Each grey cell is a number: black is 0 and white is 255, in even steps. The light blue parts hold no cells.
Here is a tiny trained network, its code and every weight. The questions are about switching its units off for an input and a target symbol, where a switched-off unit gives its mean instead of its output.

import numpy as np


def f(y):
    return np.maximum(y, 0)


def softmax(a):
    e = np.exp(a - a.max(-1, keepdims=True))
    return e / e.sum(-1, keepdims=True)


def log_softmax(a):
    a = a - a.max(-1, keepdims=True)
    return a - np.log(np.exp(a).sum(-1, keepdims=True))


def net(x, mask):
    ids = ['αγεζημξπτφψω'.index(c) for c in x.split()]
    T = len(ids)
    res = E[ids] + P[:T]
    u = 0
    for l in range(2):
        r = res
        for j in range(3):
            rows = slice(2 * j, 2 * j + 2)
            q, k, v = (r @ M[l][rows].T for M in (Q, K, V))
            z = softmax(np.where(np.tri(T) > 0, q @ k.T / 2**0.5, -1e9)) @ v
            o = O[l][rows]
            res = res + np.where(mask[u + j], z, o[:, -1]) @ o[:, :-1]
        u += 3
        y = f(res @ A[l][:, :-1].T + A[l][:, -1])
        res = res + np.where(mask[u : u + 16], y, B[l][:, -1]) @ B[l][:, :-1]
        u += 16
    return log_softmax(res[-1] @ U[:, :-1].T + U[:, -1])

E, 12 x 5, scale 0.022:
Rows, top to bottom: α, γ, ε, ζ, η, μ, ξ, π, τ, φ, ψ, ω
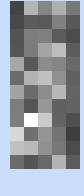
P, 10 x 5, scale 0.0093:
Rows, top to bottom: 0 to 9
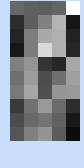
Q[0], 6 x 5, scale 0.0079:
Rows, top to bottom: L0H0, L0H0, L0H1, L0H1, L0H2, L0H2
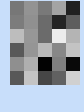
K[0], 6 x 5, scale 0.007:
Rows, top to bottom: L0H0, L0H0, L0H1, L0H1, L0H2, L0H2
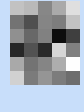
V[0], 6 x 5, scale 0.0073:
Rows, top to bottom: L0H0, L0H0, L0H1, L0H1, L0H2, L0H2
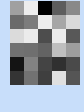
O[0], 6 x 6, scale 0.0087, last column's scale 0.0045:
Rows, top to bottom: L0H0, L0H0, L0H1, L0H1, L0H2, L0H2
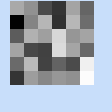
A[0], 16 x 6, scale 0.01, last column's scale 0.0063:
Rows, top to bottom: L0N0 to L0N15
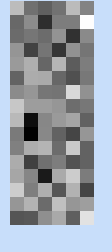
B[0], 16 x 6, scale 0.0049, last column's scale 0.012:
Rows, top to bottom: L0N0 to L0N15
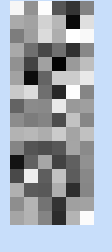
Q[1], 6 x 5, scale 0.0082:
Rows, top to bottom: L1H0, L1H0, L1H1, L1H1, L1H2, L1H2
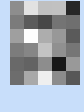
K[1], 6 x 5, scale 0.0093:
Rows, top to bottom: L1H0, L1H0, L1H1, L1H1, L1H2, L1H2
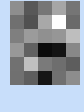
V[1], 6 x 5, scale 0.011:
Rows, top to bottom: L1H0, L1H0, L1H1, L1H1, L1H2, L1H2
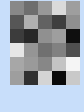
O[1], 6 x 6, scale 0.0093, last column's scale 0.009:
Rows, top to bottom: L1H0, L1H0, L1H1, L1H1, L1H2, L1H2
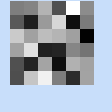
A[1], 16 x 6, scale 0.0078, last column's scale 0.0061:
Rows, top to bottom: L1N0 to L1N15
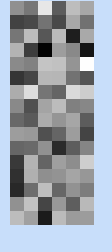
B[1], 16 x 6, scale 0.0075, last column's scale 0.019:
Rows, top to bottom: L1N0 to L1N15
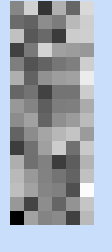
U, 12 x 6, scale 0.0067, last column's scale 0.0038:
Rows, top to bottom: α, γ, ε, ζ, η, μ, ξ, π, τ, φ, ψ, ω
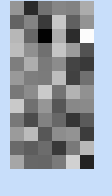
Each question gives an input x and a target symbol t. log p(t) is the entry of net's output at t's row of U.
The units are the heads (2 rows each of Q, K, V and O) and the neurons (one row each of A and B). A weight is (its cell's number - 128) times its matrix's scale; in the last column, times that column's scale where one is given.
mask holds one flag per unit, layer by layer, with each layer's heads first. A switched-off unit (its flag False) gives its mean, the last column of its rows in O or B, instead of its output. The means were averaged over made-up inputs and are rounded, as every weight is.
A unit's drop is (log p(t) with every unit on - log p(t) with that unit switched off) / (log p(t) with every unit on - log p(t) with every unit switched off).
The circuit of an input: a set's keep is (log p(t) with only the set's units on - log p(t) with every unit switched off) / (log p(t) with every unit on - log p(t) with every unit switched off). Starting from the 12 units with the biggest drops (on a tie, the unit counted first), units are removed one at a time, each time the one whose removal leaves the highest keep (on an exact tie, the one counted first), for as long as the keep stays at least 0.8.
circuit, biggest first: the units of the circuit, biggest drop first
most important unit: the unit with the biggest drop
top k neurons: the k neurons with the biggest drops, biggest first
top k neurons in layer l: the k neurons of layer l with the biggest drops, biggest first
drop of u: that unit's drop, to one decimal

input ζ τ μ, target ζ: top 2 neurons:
(L1N0, L1N5)
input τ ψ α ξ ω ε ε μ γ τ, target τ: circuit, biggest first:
(L0H0, L1H1, L1H0)
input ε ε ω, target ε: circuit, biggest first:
(L1H2, L0H1, L0H2, L1H0)
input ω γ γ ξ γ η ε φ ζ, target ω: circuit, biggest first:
(L1H2, L0H1, L0H0, L1H0)
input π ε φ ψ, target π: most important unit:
L0H1
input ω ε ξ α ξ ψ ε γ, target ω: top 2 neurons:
(L0N12, L1N15)
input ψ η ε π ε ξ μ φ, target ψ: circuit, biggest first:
(L1H1, L0H0, L1N0)
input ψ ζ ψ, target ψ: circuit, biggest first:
(L1H1, L1H2)
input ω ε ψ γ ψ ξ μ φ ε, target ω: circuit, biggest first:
(L1H2, L0N12, L0H1, L1H0)
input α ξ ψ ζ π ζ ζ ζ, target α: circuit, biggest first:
(L0H0, L0N6, L1H1, L1N5)
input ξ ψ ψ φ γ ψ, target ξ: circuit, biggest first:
(L0H2, L1H2)
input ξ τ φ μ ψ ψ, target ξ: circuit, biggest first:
(L1H2, L0H2)
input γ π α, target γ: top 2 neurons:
(L1N15, L0N12)
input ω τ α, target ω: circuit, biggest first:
(L1H2, L0N12, L0H1, L1H0)
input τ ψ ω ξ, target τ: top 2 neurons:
(L0N6, L0N10)
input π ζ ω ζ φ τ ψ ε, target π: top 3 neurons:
(L0N2, L0N3, L1N2)
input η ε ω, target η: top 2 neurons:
(L0N9, L0N8)
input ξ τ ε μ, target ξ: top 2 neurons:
(L1N1, L1N10)
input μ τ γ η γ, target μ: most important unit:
L0H0
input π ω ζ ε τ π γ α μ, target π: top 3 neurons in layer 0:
(L0N3, L0N2, L0N1)
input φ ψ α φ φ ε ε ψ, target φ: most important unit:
L1H0
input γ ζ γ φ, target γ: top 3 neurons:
(L1N15, L0N1, L0N12)
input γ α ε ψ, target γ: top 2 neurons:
(L1N15, L0N1)
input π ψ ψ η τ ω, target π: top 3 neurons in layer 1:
(L1N2, L1N0, L1N15)
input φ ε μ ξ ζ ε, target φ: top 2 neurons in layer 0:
(L0N13, L0N4)
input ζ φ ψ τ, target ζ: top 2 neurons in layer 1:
(L1N0, L1N5)
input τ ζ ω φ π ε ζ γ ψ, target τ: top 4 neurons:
(L0N6, L0N10, L0N1, L1N0)
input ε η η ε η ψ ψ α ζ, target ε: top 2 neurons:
(L0N3, L0N5)
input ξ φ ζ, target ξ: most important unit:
L0H2
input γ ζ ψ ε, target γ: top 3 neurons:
(L1N15, L0N12, L0N1)
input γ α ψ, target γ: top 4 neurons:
(L1N15, L0N1, L0N12, L1N3)
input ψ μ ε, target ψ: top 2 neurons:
(L0N6, L1N0)
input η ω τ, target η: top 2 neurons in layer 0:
(L0N8, L0N9)
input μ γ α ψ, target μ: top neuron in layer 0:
(L0N10)
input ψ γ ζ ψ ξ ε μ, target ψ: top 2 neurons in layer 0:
(L0N6, L0N1)
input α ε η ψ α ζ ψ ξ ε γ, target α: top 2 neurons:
(L0N6, L1N0)
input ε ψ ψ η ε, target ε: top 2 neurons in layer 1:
(L1N1, L1N6)
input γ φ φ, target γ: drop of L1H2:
0.8
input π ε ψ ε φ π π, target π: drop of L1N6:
-0.1
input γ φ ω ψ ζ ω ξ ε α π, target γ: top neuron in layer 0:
(L0N3)
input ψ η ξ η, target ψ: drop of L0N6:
0.2
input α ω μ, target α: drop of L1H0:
0.2
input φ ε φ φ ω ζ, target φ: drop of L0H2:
0.3
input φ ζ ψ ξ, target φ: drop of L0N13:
0.1
